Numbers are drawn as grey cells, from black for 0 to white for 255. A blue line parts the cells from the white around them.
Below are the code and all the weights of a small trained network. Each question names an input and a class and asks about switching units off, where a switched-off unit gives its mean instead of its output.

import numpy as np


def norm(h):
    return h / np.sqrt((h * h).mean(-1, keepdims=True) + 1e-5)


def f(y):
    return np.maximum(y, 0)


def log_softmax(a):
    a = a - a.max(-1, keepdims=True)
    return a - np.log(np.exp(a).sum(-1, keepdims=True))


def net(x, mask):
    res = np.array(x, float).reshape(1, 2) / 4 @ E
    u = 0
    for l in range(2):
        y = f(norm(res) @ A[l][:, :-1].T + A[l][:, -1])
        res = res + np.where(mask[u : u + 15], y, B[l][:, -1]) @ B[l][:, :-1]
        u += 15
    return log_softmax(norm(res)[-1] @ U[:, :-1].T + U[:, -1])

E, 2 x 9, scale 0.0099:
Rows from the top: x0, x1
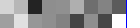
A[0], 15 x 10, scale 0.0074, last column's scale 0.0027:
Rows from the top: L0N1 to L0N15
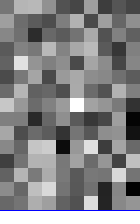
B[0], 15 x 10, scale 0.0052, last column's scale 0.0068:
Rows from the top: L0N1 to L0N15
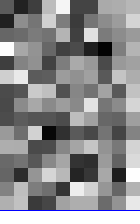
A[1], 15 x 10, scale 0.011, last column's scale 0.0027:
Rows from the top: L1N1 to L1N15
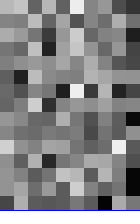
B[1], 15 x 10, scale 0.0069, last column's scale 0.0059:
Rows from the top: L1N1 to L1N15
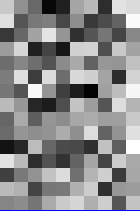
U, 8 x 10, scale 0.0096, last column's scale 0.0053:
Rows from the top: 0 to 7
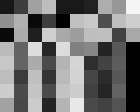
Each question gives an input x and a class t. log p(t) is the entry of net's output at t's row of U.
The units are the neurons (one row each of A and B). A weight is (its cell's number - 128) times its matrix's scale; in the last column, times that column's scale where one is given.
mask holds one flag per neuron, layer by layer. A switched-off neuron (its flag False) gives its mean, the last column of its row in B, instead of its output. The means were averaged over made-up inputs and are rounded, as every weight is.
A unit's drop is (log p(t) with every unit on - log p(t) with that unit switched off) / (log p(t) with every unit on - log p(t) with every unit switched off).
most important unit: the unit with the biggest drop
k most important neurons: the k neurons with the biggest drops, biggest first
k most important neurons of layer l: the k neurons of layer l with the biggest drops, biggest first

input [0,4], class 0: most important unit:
L0N8
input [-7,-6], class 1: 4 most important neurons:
[L0N13 L0N6 L1N8 L1N6]
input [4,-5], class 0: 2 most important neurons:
[L1N7 L0N15]
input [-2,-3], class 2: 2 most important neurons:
[L0N6 L0N7]
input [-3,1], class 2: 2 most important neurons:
[L0N1 L0N8]
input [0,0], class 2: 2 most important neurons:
[L0N14 L0N7]
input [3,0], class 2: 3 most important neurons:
[L0N2 L0N8 L0N3]
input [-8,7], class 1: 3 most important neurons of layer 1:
[L1N7 L1N8 L1N6]
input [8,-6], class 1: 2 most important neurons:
[L1N1 L0N13]
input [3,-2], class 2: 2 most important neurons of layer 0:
[L0N2 L0N14]
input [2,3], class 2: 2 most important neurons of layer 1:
[L1N7 L1N11]
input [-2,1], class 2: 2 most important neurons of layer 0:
[L0N1 L0N13]
